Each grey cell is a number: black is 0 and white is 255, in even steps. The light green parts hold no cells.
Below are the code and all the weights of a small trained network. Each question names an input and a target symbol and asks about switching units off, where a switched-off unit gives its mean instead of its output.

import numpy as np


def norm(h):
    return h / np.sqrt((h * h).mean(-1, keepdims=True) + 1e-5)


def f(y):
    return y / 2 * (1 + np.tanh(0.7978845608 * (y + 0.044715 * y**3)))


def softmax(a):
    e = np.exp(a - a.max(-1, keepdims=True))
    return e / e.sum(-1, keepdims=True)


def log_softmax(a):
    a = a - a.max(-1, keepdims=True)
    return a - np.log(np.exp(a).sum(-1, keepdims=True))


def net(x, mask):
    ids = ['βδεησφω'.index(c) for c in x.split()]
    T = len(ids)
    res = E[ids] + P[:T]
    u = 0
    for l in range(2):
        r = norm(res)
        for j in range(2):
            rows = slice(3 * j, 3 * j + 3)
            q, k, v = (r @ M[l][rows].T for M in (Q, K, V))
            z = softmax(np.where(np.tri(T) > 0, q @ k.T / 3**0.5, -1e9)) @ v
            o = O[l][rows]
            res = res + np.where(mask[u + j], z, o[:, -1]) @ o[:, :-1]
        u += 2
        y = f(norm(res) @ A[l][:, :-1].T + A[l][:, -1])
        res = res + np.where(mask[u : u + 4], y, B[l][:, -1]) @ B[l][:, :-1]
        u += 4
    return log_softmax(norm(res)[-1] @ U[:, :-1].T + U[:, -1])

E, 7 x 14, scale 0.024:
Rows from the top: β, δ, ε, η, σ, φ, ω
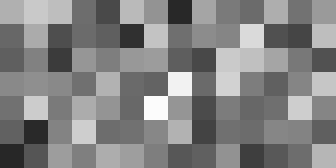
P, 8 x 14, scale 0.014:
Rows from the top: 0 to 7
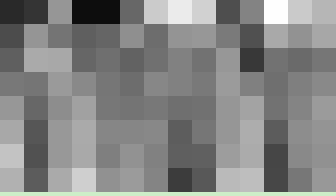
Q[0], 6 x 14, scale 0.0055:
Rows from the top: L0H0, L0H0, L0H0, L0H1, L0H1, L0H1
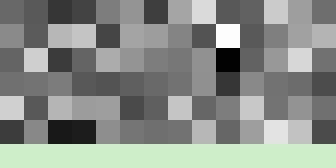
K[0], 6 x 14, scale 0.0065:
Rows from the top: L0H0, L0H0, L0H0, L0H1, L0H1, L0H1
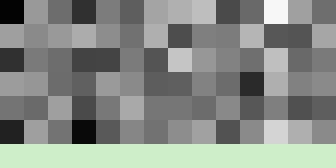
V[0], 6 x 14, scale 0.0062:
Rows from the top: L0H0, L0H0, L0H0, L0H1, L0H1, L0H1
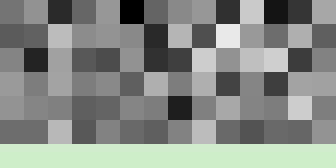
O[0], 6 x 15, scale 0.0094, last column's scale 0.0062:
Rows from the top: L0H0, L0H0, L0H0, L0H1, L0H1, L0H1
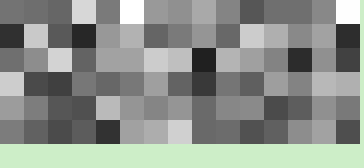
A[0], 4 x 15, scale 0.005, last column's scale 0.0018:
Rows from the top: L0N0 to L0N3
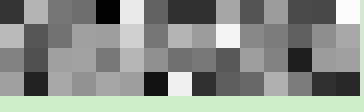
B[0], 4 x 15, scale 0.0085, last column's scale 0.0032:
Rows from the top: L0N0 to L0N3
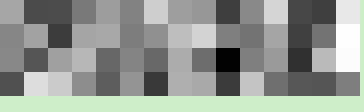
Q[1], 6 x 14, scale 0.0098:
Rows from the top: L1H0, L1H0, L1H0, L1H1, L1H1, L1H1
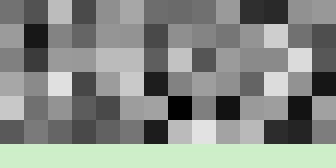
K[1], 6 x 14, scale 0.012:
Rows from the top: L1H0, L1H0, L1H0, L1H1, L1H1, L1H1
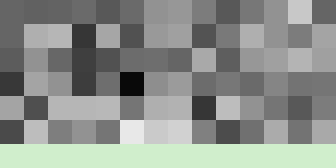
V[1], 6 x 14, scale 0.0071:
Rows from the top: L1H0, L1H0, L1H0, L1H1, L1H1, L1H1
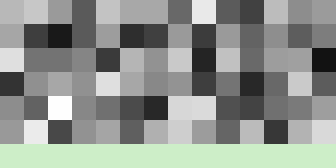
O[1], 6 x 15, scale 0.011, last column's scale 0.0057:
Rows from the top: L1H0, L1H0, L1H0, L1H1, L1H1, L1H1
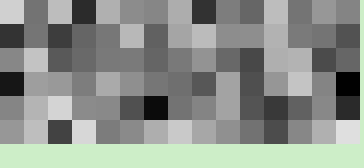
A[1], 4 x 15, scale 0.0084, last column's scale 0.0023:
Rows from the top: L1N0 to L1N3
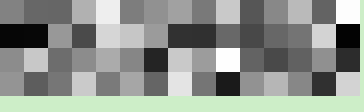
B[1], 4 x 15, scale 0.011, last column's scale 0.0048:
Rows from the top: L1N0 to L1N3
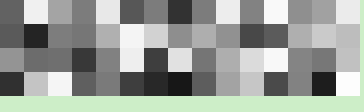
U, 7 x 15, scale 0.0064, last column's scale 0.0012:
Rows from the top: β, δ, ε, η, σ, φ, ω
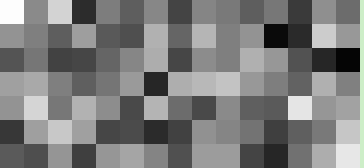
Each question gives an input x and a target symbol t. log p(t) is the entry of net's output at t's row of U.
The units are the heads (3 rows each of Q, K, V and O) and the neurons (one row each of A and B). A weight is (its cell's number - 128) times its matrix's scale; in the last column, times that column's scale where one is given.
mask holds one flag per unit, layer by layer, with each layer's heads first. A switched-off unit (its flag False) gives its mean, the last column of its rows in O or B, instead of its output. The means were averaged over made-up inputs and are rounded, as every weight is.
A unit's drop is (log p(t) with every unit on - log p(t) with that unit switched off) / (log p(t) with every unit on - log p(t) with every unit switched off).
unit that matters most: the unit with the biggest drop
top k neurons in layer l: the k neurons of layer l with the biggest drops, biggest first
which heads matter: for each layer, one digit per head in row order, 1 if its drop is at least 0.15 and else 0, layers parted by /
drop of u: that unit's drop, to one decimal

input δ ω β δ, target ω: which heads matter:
10 / 01
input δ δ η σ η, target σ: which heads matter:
10 / 01
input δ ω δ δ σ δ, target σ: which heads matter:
00 / 11
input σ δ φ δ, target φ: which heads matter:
00 / 11
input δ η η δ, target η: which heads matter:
00 / 01
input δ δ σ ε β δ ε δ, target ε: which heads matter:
00 / 11
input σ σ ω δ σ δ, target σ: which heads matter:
10 / 11
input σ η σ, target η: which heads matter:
10 / 01
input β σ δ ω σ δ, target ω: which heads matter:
00 / 01
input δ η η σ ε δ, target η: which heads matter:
10 / 01
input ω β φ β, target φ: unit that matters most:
L1H1
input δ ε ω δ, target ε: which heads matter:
10 / 11
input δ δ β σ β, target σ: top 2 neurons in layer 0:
L0N2; L0N0
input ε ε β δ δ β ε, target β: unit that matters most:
L0H0
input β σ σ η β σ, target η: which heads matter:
10 / 11
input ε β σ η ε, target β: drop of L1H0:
1.0
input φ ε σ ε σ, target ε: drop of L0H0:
0.3
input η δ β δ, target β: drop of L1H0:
0.4
